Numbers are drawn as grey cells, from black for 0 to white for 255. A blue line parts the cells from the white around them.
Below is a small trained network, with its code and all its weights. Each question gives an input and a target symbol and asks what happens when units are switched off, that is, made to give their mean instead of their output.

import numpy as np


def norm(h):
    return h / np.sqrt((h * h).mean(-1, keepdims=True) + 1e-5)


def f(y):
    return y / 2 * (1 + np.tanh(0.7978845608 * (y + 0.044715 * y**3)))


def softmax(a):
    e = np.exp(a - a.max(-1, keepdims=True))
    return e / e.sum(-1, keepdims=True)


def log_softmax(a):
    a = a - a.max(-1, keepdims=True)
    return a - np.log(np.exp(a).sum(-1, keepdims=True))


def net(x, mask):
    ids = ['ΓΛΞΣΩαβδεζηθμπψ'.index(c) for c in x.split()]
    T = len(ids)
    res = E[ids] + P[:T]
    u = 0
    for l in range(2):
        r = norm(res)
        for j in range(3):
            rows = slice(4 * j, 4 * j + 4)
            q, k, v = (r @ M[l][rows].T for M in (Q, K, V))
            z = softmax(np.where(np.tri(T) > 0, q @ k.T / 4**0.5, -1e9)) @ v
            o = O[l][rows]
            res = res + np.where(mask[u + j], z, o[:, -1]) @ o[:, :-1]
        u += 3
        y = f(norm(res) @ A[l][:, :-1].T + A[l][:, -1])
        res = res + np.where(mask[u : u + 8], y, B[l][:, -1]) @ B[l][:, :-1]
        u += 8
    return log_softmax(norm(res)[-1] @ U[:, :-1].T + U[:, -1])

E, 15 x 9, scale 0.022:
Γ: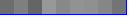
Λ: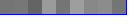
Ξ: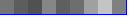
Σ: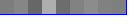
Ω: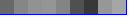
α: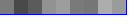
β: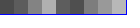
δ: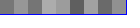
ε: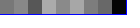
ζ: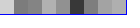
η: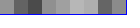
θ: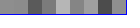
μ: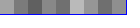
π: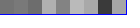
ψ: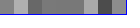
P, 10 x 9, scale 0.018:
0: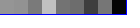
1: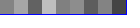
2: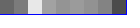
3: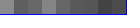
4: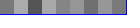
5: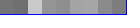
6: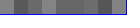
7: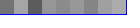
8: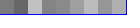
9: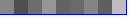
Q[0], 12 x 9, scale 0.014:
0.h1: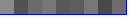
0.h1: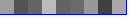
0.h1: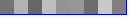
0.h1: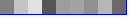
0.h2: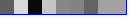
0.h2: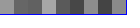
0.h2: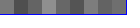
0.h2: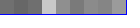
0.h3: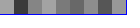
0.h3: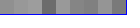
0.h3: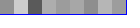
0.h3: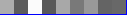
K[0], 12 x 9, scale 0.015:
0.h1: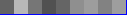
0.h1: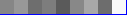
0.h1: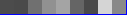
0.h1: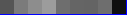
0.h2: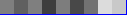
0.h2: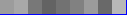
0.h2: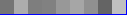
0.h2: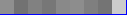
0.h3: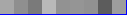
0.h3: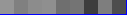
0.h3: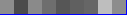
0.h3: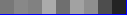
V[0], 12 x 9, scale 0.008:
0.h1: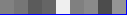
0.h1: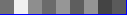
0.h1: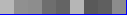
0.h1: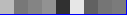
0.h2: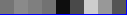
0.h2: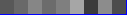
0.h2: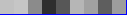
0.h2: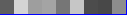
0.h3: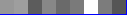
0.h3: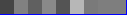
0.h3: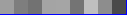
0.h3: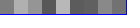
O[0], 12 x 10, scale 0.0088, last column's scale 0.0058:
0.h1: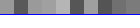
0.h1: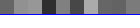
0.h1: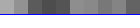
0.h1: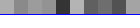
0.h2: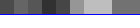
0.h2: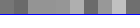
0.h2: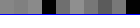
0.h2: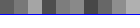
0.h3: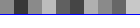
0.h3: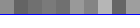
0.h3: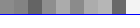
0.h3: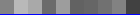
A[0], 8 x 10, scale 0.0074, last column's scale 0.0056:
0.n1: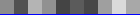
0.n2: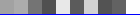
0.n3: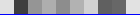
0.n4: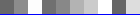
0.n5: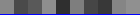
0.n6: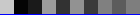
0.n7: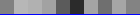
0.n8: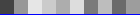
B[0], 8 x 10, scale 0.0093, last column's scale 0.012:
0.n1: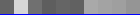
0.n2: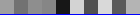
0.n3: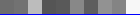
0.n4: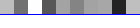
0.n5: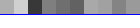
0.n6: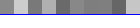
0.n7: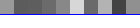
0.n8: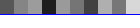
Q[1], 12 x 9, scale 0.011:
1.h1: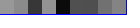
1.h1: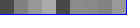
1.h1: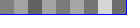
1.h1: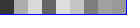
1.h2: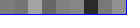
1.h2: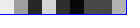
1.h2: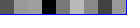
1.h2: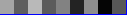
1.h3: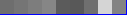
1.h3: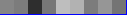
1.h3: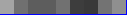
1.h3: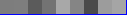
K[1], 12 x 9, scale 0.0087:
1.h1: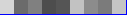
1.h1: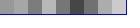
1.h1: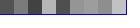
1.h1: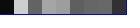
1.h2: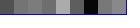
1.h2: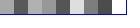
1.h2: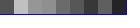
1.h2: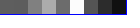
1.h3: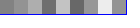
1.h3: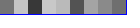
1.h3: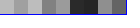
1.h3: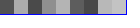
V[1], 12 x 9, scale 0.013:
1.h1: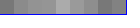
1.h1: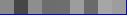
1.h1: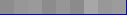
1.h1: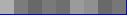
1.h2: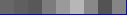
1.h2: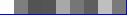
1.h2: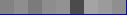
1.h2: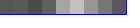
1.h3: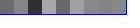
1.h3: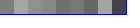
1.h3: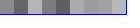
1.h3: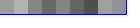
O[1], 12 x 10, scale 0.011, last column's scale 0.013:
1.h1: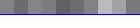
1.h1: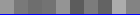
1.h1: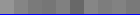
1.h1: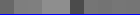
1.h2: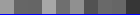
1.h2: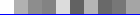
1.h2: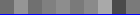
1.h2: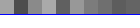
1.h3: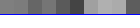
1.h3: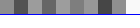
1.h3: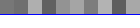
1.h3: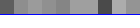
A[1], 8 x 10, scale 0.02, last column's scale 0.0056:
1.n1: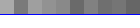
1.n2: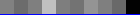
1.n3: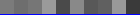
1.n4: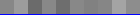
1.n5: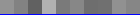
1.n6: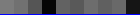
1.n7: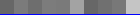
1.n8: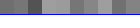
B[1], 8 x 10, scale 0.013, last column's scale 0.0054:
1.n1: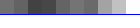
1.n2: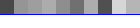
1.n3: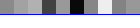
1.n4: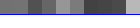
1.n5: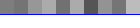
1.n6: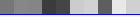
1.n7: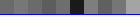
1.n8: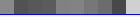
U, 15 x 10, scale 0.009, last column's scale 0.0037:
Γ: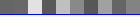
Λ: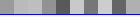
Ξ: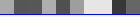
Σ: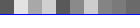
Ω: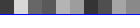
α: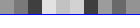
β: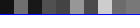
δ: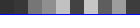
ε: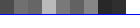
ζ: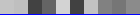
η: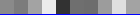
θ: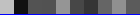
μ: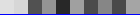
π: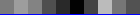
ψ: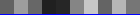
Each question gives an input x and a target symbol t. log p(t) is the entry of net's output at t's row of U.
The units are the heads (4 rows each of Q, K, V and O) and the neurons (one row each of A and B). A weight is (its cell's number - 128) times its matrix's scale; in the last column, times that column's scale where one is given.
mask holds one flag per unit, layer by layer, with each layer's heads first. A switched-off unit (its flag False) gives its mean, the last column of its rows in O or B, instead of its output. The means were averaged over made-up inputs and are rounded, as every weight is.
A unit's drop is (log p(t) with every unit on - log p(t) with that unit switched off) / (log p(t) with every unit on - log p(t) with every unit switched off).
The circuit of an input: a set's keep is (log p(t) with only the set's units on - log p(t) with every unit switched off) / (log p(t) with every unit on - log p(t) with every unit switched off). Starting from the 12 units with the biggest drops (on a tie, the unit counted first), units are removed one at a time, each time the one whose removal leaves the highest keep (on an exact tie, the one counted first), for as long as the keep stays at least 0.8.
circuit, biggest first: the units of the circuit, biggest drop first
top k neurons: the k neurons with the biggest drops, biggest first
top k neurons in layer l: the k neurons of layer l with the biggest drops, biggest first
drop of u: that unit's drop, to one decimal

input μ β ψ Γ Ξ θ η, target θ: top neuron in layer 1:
1.n1
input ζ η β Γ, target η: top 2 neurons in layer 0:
0.n8; 0.n2
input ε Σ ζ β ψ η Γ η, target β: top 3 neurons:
0.n4; 0.n5; 1.n4
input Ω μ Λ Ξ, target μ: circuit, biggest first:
0.n6; 0.h1
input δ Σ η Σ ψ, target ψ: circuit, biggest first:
0.h2; 1.n6
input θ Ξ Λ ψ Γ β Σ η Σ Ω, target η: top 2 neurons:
1.n2; 0.n8
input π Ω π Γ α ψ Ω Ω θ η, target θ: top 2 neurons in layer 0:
0.n3; 0.n2
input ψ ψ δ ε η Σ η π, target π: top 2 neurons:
0.n4; 1.n3
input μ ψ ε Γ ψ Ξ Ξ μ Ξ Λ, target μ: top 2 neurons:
0.n5; 0.n6
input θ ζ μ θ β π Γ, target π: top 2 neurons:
1.n3; 1.n7
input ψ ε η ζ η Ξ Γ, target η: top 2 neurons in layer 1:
1.n2; 1.n1
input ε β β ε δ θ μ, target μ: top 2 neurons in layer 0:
0.n5; 0.n6
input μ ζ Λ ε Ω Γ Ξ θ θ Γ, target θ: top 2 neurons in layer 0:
0.n8; 0.n4
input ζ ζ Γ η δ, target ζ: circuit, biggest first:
1.h2
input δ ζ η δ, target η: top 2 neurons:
1.n2; 1.n1
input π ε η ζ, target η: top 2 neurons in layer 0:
0.n6; 0.n8
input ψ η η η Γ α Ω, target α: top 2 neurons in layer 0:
0.n4; 0.n1
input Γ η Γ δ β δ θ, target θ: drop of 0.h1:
0.1
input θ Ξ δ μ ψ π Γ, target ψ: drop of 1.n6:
0.3
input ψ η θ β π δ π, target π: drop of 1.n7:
0.0
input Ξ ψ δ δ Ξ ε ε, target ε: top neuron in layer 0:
0.n6
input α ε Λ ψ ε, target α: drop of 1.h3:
0.1
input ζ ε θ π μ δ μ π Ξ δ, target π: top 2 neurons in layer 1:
1.n3; 1.n7
